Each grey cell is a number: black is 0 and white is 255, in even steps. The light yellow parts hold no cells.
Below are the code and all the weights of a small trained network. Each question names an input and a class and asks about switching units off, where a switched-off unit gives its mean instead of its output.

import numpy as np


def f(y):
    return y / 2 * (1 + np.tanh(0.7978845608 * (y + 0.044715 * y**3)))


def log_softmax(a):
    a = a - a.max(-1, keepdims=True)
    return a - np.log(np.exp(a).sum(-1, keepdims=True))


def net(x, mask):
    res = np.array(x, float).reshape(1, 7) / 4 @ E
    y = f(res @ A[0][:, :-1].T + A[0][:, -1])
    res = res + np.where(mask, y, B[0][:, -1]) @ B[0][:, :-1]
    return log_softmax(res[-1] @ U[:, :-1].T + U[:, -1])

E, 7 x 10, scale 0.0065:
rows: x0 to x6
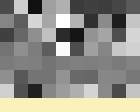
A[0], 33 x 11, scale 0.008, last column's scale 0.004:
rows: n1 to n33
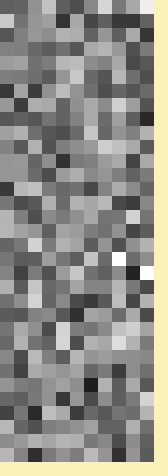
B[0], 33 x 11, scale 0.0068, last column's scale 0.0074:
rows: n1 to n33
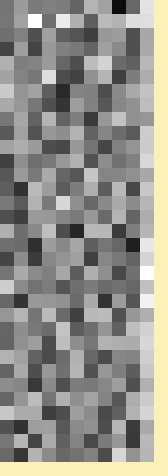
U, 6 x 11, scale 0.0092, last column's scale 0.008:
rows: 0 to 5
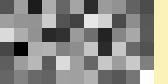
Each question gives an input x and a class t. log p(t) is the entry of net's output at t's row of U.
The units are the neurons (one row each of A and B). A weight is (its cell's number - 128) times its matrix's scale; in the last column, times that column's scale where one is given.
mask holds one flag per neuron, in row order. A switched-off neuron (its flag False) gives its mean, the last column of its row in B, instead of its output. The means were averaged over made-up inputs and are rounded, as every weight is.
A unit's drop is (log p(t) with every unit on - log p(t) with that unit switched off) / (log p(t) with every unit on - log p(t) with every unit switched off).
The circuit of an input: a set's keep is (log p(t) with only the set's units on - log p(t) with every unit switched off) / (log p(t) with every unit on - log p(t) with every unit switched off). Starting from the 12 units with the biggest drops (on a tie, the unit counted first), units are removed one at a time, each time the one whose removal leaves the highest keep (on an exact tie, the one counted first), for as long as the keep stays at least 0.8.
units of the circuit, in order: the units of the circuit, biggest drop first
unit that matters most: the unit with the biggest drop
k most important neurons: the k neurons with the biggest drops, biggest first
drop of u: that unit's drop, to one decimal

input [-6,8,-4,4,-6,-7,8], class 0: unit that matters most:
n32
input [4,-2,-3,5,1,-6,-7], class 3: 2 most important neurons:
(n22, n14)
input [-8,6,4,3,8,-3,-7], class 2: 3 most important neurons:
(n11, n26, n8)
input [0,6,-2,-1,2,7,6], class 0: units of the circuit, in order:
(n27, n32)
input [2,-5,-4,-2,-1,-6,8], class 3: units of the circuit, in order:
(n33, n31)
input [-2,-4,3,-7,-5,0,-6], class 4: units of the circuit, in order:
(n2, n29)
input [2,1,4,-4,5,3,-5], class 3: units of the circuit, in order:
(n14, n22)
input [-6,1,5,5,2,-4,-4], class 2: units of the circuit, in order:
(n11, n8)
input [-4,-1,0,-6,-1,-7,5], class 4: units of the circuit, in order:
(n2, n15)
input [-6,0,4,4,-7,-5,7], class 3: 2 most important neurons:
(n16, n31)
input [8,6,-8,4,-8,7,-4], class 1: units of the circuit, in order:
(n17, n5, n6)
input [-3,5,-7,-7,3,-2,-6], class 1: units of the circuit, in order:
(n17, n6)
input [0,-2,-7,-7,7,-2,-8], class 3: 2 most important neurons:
(n22, n14)
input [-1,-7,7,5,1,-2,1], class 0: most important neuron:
(n19)
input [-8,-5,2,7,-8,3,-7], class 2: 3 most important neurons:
(n11, n8, n21)
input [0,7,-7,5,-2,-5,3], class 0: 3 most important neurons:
(n32, n18, n3)
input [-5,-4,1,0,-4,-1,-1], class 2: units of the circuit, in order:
(n8, n11)
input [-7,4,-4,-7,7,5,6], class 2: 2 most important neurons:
(n26, n21)
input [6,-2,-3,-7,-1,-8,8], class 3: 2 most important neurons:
(n33, n31)
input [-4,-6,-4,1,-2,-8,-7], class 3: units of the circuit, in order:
(n22)
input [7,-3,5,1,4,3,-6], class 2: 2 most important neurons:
(n30, n7)
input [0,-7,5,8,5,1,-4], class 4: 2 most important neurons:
(n25, n18)
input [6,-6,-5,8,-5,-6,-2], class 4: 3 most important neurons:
(n25, n24, n18)
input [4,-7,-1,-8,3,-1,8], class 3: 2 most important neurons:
(n33, n31)
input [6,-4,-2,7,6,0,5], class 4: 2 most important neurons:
(n25, n24)
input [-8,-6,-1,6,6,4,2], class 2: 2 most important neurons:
(n11, n8)
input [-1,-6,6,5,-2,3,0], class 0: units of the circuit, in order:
(n19)
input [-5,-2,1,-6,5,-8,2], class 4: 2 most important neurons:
(n2, n15)
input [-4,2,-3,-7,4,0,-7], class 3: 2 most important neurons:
(n22, n14)
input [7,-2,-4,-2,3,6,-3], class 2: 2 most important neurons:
(n7, n30)
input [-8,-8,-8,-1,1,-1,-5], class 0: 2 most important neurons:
(n19, n12)
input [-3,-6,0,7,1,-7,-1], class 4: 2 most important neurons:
(n25, n18)
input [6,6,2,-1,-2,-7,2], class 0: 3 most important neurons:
(n32, n3, n27)
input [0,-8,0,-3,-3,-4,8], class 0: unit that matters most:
n10
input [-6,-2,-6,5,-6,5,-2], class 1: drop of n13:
0.1
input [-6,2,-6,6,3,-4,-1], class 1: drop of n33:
0.0
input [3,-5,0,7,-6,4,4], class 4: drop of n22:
0.1
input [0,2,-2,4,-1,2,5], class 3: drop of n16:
0.2
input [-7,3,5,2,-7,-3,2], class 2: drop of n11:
0.2
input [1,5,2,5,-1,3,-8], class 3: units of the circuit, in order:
(n22)
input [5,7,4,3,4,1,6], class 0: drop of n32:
0.1
